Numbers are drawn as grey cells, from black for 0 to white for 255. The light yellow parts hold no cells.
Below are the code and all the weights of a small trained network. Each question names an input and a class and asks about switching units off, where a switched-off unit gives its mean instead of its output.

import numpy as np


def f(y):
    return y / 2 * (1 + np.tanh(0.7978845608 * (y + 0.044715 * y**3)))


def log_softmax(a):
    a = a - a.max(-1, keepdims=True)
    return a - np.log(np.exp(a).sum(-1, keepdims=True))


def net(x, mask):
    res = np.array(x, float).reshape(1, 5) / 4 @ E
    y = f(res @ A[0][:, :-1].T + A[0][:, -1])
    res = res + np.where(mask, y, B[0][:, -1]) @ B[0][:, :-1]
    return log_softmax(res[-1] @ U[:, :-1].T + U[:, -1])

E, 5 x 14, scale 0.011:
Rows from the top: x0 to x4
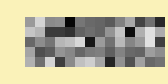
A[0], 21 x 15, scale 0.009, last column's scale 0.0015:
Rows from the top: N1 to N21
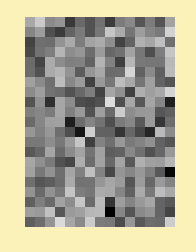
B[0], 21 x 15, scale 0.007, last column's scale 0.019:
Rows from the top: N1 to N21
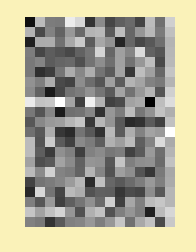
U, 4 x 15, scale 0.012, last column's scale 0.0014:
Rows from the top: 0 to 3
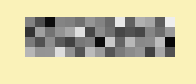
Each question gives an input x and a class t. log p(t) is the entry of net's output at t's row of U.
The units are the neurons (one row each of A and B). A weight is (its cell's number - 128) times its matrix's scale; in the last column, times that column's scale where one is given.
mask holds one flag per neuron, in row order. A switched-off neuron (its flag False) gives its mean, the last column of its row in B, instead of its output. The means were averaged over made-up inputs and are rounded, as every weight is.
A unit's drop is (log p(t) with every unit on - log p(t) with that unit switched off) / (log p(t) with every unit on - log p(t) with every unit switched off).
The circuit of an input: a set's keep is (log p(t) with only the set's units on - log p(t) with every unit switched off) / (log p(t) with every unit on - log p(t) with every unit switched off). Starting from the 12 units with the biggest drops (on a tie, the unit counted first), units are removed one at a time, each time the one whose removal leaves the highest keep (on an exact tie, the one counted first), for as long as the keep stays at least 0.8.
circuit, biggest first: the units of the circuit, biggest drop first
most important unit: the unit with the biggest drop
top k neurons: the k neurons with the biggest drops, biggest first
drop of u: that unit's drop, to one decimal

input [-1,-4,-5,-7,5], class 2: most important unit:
N12
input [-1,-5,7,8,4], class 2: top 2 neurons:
N19; N13
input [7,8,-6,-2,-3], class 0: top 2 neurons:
N8; N2
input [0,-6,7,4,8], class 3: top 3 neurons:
N20; N12; N16
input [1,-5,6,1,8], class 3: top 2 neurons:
N20; N12
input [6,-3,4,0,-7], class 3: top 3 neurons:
N9; N18; N3
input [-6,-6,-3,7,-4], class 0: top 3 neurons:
N21; N6; N1
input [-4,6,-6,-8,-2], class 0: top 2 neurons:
N8; N2
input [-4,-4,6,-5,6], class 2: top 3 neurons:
N19; N9; N13
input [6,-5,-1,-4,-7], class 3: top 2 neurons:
N9; N18
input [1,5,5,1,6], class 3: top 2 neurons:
N20; N12
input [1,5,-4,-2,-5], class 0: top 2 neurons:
N8; N20
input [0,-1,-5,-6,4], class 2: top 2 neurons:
N12; N9
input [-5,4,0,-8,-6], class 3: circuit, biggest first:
N9
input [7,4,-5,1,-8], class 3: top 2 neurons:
N9; N18
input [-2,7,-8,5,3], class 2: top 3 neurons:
N12; N6; N21
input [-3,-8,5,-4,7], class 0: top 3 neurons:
N21; N9; N6
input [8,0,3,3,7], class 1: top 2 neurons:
N1; N11
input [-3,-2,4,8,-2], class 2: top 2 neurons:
N1; N11
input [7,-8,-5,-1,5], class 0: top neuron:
N21
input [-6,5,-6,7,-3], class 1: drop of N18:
0.4
